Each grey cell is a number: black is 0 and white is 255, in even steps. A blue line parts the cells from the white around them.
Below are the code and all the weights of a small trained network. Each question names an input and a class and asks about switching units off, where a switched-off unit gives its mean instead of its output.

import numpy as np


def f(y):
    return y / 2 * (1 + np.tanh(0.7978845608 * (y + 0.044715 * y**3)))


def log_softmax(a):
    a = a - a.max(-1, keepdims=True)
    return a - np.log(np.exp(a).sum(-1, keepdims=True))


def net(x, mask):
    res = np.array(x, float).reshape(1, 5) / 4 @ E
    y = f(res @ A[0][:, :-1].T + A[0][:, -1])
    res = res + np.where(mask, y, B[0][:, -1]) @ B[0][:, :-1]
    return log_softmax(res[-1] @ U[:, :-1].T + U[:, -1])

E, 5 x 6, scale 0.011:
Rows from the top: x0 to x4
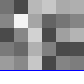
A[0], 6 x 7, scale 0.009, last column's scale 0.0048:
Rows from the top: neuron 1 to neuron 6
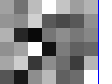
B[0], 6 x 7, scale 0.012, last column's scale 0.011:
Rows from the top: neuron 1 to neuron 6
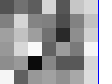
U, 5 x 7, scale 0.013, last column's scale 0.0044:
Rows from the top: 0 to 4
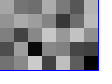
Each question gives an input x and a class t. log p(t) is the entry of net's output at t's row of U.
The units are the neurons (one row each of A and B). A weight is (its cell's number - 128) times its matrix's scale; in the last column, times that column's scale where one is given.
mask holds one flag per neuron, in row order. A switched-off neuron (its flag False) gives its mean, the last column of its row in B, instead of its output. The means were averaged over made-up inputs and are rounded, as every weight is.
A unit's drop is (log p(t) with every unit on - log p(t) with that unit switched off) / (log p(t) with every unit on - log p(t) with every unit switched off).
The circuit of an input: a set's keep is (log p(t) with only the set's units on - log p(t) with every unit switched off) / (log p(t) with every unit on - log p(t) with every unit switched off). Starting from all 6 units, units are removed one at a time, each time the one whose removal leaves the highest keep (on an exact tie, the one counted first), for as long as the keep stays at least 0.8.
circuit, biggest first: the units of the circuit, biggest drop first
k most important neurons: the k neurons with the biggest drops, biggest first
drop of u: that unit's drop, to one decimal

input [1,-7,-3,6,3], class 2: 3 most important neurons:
[neuron 6; neuron 4; neuron 5]
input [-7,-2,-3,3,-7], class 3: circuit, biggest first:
[neuron 5]
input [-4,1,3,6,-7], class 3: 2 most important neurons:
[neuron 4; neuron 3]
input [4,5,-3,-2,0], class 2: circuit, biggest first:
[neuron 3; neuron 4]
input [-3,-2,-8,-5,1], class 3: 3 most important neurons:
[neuron 5; neuron 4; neuron 6]
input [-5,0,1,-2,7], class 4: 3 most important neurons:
[neuron 4; neuron 3; neuron 1]
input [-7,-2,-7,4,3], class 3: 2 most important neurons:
[neuron 5; neuron 4]
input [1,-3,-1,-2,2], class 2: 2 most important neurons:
[neuron 4; neuron 5]
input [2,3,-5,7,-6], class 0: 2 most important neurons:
[neuron 6; neuron 4]
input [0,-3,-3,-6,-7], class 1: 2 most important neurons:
[neuron 3; neuron 6]
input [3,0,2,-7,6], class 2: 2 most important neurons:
[neuron 1; neuron 3]
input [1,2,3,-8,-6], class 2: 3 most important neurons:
[neuron 5; neuron 2; neuron 3]
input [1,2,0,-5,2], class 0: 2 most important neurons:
[neuron 4; neuron 1]
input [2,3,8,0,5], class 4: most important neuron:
[neuron 4]
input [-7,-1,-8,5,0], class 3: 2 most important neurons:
[neuron 5; neuron 4]
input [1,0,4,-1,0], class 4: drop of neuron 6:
0.2
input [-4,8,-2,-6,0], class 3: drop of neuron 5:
0.1
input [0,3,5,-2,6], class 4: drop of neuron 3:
0.0
